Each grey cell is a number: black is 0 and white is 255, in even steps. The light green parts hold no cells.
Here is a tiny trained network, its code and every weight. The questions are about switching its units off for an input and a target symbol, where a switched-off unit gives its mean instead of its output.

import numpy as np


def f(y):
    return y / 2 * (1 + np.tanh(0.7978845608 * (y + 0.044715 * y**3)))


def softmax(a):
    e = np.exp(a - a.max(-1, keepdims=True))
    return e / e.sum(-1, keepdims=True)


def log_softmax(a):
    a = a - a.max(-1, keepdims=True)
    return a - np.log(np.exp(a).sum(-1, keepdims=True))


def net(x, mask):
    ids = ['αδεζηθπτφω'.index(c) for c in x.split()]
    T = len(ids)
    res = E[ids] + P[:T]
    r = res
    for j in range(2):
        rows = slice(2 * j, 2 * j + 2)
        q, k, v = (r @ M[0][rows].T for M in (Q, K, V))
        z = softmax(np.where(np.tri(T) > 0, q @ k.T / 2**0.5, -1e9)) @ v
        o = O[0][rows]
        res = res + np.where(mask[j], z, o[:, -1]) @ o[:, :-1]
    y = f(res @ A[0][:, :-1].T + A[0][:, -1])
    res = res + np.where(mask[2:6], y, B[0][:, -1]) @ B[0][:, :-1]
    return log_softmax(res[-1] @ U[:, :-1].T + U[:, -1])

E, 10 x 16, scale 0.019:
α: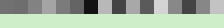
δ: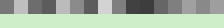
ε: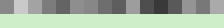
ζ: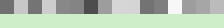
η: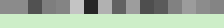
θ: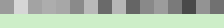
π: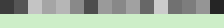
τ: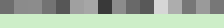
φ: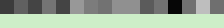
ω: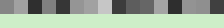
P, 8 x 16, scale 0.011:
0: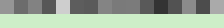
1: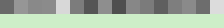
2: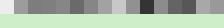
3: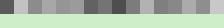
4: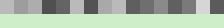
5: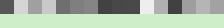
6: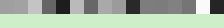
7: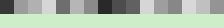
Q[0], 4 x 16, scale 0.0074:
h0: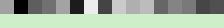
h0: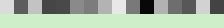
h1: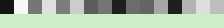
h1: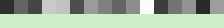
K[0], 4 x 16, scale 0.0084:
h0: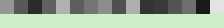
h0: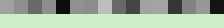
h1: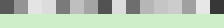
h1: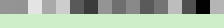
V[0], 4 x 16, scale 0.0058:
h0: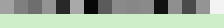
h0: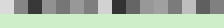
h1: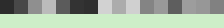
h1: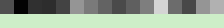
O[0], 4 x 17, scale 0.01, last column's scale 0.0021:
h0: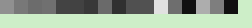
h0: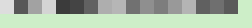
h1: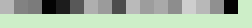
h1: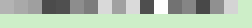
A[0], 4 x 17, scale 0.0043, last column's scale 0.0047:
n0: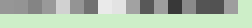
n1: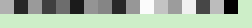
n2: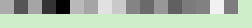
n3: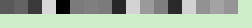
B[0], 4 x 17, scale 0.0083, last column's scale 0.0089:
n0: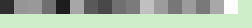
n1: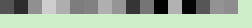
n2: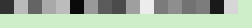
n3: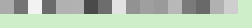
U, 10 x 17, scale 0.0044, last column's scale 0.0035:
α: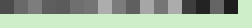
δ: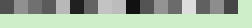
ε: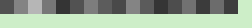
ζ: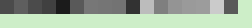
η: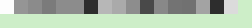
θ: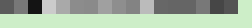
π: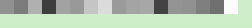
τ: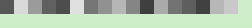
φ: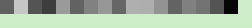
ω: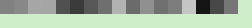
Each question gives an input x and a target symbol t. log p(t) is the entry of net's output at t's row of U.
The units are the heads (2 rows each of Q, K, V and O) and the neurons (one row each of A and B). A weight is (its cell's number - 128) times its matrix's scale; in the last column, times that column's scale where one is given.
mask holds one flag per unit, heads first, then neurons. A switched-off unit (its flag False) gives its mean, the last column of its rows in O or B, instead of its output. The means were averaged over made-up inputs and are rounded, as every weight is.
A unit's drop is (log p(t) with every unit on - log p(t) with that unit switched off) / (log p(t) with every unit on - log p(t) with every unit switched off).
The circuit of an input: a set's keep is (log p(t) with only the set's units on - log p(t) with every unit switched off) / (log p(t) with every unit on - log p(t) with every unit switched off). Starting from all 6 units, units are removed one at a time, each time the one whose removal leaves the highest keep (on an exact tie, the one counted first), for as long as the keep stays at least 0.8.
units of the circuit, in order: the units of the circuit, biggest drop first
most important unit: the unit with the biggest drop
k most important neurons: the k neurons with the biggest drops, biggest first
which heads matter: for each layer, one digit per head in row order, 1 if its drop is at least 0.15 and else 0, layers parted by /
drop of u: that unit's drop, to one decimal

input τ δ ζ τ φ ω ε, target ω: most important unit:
h0
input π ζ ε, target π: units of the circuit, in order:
h1; h0
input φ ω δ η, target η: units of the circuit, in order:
h0; n0
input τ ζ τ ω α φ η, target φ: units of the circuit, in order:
n2; h1
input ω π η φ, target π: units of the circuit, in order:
h1; n3; h0
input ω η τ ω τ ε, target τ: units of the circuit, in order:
h1; n2
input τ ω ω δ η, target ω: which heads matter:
10
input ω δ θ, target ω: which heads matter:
10
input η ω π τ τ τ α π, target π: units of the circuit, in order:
h1; h0; n0
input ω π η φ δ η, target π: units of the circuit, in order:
h1; h0; n3
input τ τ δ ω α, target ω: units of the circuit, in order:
h0; n2
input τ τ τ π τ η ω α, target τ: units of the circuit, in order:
n2; h1
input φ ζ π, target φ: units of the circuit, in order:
h1; n2
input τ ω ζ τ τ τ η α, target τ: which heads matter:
01
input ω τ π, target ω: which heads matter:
10
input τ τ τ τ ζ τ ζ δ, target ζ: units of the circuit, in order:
h1
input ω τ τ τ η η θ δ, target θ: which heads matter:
01
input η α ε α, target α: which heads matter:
11
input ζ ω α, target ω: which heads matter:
10
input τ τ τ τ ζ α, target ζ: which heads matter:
11
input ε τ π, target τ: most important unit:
n0
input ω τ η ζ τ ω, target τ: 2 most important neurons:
n2; n3
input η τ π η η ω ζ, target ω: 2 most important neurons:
n2; n0
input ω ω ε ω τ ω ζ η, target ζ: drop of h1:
1.2
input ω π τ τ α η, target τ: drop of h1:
0.4
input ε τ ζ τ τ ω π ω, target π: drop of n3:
0.1
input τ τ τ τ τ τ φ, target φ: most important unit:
n2
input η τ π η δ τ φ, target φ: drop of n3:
0.0
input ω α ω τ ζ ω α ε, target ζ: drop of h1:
1.1
